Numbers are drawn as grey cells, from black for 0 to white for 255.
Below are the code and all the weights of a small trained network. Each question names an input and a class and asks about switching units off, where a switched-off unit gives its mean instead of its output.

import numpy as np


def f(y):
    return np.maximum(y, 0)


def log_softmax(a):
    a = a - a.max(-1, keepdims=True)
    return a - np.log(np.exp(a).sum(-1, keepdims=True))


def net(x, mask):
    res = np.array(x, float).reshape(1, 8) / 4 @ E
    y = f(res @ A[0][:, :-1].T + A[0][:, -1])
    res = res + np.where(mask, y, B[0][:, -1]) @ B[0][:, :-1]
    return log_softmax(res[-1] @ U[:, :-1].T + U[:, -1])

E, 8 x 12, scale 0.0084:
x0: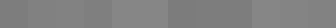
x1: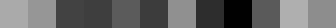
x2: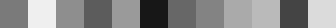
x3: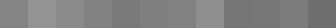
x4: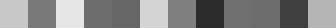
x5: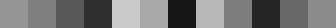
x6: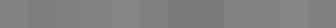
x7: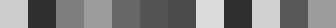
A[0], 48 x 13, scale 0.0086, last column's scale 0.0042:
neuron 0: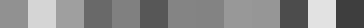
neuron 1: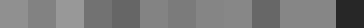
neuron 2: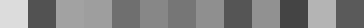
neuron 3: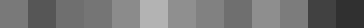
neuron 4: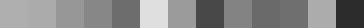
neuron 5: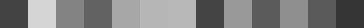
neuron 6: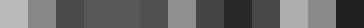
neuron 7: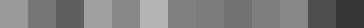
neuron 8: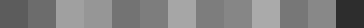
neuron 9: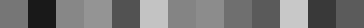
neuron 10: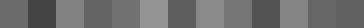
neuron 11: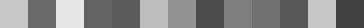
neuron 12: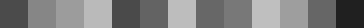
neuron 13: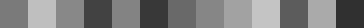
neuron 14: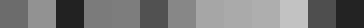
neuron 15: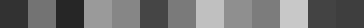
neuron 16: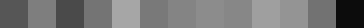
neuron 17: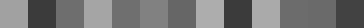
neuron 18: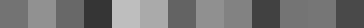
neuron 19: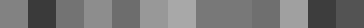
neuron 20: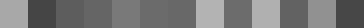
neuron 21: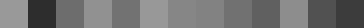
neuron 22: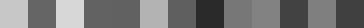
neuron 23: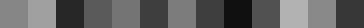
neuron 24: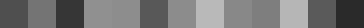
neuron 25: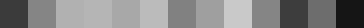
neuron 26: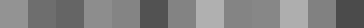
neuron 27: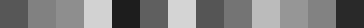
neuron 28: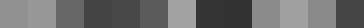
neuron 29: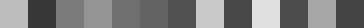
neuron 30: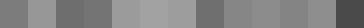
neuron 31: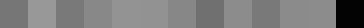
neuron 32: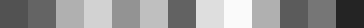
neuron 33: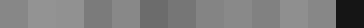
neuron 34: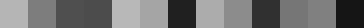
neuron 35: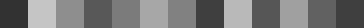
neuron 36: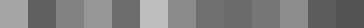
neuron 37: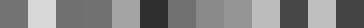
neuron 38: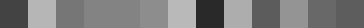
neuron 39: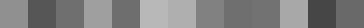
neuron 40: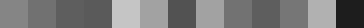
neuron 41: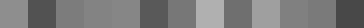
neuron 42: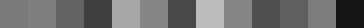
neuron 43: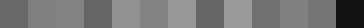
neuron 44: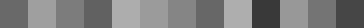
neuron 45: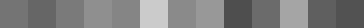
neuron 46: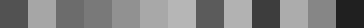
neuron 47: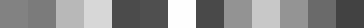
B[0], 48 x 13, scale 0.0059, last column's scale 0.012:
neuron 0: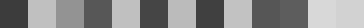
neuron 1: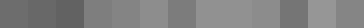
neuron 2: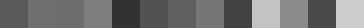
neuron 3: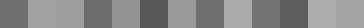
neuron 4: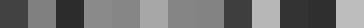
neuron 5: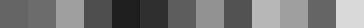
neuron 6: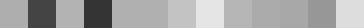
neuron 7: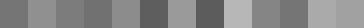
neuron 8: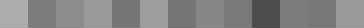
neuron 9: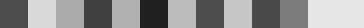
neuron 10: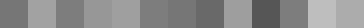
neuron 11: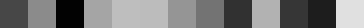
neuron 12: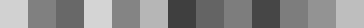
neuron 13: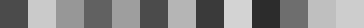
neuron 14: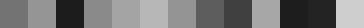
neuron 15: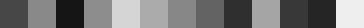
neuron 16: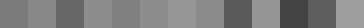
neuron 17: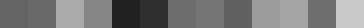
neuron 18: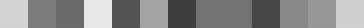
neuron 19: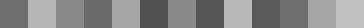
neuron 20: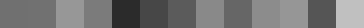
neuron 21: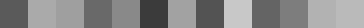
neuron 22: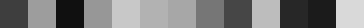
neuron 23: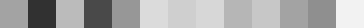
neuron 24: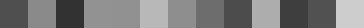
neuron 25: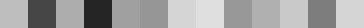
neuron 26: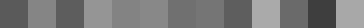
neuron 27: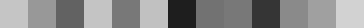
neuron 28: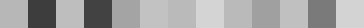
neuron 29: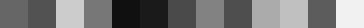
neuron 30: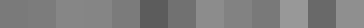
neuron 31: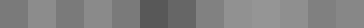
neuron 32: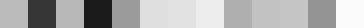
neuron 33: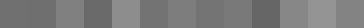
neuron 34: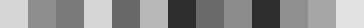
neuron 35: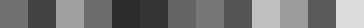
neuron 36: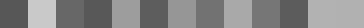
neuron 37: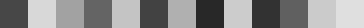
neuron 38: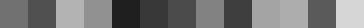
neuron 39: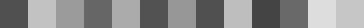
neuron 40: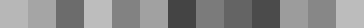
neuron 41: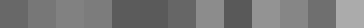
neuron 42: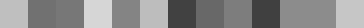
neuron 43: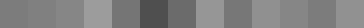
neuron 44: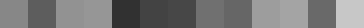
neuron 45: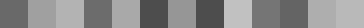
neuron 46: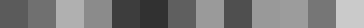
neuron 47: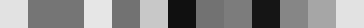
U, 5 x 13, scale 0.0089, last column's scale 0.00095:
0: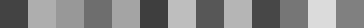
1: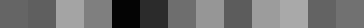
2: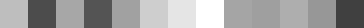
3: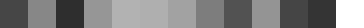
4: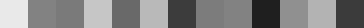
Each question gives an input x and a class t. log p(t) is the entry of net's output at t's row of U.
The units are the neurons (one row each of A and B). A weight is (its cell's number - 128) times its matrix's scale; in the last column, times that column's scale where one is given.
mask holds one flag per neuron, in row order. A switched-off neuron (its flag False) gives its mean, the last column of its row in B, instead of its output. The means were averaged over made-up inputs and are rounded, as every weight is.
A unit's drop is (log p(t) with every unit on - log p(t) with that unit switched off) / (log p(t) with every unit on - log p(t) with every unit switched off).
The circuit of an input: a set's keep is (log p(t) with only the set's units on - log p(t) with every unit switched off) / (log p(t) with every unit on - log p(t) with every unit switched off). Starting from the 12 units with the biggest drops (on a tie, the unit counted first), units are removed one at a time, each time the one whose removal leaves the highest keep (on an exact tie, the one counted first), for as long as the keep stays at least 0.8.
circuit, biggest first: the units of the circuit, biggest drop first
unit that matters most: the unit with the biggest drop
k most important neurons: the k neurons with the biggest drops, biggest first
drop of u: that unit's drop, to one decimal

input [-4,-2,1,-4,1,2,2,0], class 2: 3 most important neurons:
(neuron 47; neuron 27; neuron 12)
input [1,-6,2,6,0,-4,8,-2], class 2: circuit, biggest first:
(neuron 32)
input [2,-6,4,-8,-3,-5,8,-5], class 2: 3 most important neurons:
(neuron 32; neuron 25; neuron 29)
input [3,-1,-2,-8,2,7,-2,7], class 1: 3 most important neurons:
(neuron 29; neuron 2; neuron 17)
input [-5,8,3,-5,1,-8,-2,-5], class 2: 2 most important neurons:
(neuron 28; neuron 23)
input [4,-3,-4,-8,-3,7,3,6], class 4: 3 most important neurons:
(neuron 34; neuron 42; neuron 40)
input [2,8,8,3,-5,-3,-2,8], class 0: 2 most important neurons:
(neuron 37; neuron 13)
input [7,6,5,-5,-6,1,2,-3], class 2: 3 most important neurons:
(neuron 23; neuron 28; neuron 6)
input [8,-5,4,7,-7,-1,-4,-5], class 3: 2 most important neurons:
(neuron 15; neuron 14)
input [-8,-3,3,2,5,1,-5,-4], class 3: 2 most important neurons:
(neuron 11; neuron 29)
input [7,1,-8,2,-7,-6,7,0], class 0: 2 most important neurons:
(neuron 9; neuron 39)
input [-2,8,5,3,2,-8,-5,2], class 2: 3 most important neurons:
(neuron 28; neuron 23; neuron 6)
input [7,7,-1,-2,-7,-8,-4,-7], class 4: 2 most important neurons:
(neuron 47; neuron 27)
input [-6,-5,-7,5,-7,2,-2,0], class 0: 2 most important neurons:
(neuron 9; neuron 39)
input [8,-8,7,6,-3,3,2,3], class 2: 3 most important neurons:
(neuron 32; neuron 25; neuron 9)
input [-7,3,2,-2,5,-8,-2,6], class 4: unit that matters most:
neuron 47
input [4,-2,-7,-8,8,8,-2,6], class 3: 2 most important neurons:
(neuron 22; neuron 11)
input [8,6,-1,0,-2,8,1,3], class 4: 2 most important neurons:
(neuron 34; neuron 32)
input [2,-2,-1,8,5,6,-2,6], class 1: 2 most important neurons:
(neuron 29; neuron 2)
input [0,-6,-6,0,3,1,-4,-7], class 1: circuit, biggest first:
(neuron 5)
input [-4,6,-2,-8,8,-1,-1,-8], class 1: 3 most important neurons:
(neuron 38; neuron 5; neuron 35)
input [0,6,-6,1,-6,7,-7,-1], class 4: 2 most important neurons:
(neuron 34; neuron 18)
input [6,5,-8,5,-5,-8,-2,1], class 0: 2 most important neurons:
(neuron 9; neuron 39)
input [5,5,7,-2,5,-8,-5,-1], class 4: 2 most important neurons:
(neuron 47; neuron 27)
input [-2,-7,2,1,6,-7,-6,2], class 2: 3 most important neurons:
(neuron 32; neuron 25; neuron 34)
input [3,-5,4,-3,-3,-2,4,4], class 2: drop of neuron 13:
-0.1
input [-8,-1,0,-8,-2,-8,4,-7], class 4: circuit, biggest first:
(neuron 47)
